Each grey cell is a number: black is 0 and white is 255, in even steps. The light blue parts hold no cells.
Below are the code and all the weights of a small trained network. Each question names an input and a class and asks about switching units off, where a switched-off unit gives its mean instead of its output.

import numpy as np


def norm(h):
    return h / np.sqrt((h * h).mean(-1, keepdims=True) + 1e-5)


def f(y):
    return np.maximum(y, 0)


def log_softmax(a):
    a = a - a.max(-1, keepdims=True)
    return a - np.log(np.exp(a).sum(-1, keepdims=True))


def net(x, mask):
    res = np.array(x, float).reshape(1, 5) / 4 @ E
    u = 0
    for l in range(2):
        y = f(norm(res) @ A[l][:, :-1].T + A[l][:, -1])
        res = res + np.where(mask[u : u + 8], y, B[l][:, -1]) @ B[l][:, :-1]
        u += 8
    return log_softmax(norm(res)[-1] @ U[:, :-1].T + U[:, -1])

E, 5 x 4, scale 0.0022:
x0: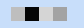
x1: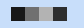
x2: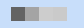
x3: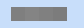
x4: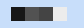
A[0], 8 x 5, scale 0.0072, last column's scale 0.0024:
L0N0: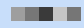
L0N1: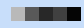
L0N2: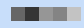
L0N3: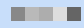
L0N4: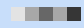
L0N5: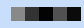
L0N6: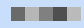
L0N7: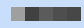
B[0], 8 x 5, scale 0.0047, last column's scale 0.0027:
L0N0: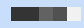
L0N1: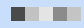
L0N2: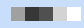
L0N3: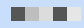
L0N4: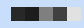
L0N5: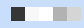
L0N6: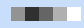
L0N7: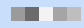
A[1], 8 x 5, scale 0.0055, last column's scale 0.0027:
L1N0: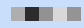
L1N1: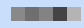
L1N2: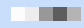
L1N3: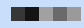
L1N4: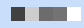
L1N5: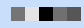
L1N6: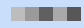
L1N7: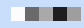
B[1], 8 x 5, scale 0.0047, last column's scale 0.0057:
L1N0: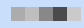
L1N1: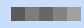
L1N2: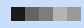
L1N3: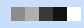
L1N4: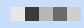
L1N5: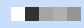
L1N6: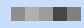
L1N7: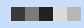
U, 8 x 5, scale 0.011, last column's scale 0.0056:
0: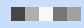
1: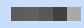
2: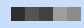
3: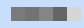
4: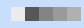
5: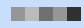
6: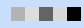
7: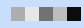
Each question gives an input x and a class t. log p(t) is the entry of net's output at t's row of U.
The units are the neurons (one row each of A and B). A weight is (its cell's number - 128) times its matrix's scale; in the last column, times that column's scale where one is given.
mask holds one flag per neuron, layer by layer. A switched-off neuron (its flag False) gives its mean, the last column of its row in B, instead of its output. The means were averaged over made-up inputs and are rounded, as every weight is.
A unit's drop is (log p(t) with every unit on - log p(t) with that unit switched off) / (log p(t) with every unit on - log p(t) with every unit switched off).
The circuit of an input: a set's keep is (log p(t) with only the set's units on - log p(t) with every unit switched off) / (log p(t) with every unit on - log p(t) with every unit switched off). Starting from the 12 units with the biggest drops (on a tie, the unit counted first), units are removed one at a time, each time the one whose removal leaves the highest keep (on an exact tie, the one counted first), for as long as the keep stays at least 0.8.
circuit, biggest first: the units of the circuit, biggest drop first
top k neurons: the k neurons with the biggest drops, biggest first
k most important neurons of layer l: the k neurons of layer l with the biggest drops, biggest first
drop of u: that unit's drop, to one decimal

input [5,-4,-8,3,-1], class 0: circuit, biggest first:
(L0N5, L0N1)
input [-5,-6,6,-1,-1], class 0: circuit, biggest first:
(L0N3)
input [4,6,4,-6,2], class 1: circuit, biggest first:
(L0N5, L1N3)
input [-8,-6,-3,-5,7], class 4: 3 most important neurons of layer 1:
(L1N5, L1N4, L1N7)
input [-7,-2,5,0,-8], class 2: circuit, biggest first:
(L1N2, L0N5, L0N6)
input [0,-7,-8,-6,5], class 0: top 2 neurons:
(L0N5, L0N1)
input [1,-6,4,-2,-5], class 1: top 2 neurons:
(L0N4, L0N5)
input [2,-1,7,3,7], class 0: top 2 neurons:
(L0N3, L1N7)
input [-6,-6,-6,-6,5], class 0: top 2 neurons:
(L0N5, L0N1)
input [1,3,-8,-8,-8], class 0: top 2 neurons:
(L0N1, L0N7)
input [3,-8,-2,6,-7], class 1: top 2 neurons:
(L0N4, L0N5)
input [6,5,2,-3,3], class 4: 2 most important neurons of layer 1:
(L1N0, L1N7)
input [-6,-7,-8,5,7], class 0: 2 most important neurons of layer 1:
(L1N3, L1N7)
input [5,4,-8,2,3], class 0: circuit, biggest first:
(L0N5)
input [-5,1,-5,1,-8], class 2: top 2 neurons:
(L1N7, L0N6)
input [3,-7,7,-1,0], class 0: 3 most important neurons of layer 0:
(L0N3, L0N6, L0N2)
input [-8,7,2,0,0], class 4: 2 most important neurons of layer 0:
(L0N4, L0N0)
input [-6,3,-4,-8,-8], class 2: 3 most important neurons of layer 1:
(L1N7, L1N2, L1N3)
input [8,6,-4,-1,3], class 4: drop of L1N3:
-0.1
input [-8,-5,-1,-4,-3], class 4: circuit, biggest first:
(L1N5)
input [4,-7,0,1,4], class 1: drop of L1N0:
0.0
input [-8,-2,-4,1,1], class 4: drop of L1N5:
0.1
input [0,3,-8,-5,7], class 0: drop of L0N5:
1.0
